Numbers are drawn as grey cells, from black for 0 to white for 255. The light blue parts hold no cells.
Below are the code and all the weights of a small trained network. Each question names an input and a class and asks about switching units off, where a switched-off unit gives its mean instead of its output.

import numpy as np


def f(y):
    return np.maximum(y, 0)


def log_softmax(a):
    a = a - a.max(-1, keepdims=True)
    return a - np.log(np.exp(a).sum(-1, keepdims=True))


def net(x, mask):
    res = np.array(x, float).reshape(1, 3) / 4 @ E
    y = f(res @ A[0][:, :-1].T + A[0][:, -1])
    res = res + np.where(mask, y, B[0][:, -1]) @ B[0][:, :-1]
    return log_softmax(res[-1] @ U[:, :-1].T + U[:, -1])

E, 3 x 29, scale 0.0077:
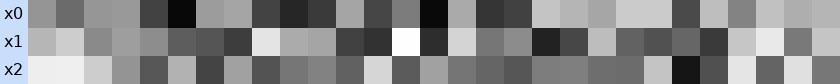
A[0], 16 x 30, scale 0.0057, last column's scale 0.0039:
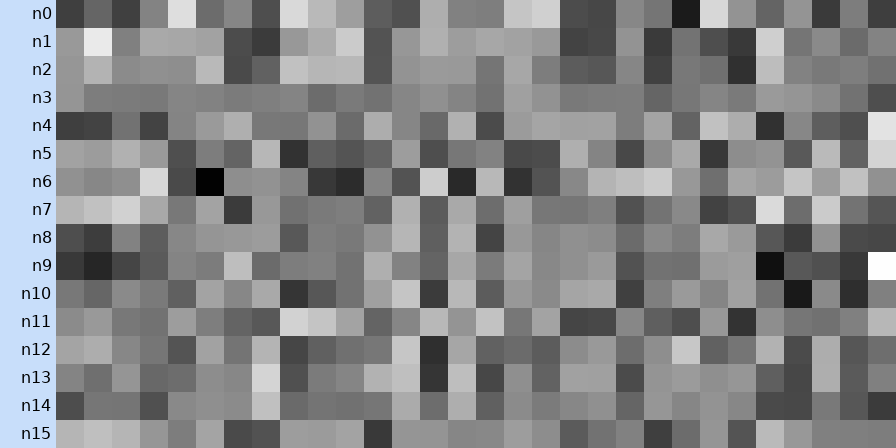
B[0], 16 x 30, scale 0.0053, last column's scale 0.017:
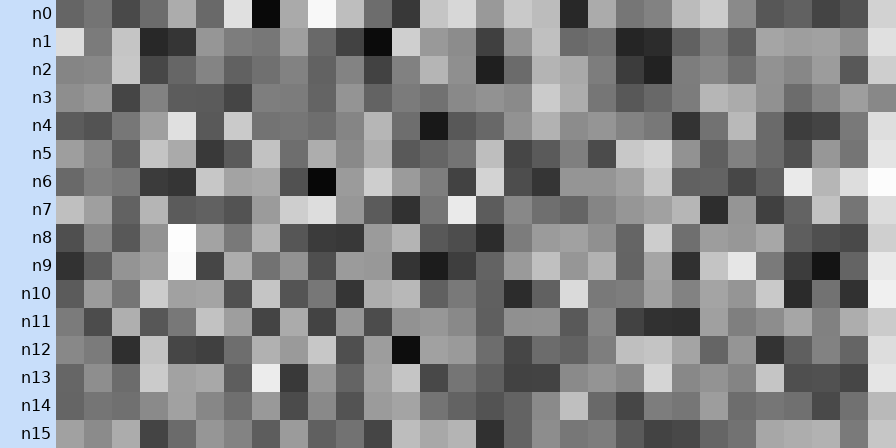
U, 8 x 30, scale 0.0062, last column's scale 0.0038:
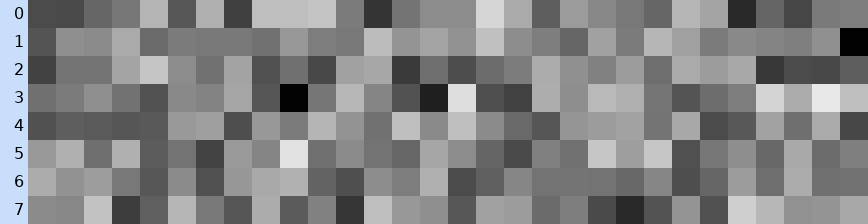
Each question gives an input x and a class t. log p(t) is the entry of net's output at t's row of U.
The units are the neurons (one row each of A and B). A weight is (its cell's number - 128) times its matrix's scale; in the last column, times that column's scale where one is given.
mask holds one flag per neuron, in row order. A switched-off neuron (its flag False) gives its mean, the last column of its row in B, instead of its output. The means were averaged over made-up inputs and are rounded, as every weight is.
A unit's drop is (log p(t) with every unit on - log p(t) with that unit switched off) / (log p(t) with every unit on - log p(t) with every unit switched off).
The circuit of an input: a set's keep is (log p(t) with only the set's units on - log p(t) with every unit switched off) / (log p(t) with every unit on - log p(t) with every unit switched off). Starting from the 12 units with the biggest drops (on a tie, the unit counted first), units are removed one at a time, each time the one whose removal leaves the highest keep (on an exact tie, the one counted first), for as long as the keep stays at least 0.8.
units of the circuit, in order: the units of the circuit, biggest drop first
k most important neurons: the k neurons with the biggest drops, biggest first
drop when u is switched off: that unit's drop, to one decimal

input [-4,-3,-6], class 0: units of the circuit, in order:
(n0)
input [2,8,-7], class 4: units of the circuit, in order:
(n6; n9; n0; n4)
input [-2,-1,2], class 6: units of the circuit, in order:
(n9; n4)
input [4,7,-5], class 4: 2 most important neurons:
(n0; n10)
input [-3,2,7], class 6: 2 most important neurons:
(n7; n12)
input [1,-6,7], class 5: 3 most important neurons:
(n12; n7; n9)
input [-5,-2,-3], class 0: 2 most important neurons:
(n0; n13)
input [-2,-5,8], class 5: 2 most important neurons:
(n7; n12)
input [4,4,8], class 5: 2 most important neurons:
(n7; n5)
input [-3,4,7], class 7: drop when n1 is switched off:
0.2
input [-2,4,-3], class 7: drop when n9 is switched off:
0.1
